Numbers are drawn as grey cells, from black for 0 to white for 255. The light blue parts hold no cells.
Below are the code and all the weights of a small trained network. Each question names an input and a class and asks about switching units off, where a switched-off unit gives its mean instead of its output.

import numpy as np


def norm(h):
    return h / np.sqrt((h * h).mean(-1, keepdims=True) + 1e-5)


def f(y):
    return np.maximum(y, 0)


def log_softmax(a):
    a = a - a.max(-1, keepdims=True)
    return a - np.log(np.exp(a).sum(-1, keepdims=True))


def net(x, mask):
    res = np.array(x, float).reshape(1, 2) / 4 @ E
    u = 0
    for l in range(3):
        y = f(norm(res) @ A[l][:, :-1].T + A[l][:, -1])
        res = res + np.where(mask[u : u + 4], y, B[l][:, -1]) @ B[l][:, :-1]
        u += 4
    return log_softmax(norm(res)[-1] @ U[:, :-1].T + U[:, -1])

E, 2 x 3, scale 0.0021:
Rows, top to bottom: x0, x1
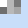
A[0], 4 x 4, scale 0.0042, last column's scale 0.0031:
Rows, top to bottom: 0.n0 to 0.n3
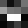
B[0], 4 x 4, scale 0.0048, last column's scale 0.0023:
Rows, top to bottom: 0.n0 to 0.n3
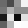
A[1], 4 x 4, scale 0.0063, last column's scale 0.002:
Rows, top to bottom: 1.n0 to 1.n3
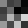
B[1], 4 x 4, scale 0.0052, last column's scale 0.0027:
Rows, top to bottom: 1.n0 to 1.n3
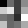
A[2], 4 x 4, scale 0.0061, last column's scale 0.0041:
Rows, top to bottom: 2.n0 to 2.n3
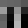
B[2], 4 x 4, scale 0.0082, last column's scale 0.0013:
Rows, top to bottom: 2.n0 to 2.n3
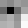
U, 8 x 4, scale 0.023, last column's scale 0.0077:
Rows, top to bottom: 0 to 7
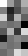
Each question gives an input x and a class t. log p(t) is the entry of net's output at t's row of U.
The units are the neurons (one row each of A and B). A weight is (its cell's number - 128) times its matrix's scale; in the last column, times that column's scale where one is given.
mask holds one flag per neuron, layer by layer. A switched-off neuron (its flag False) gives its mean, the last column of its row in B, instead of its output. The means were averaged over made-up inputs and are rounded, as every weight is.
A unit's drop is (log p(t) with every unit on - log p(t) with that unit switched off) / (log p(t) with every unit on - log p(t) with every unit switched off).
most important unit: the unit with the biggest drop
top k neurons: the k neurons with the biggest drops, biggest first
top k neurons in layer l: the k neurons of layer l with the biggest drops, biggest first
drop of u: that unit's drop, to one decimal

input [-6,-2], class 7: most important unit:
0.n2
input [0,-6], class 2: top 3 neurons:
0.n2; 2.n1; 2.n3
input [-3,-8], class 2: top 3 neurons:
0.n2; 1.n3; 2.n1
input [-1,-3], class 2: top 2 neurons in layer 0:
0.n2; 0.n0
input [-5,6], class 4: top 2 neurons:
0.n2; 1.n1
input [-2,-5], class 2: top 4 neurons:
0.n2; 1.n3; 0.n0; 2.n1
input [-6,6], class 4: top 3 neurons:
0.n2; 1.n1; 1.n2
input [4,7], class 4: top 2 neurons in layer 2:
2.n3; 2.n2
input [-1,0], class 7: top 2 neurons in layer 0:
0.n3; 0.n2
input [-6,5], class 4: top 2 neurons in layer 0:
0.n2; 0.n0
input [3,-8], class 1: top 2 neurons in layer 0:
0.n2; 0.n3
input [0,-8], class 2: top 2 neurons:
0.n2; 2.n1
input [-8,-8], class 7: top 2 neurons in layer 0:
0.n3; 0.n2
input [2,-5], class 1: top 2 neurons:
0.n2; 0.n3
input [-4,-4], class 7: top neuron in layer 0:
0.n3
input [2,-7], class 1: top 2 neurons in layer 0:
0.n2; 0.n3
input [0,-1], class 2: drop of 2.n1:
0.2
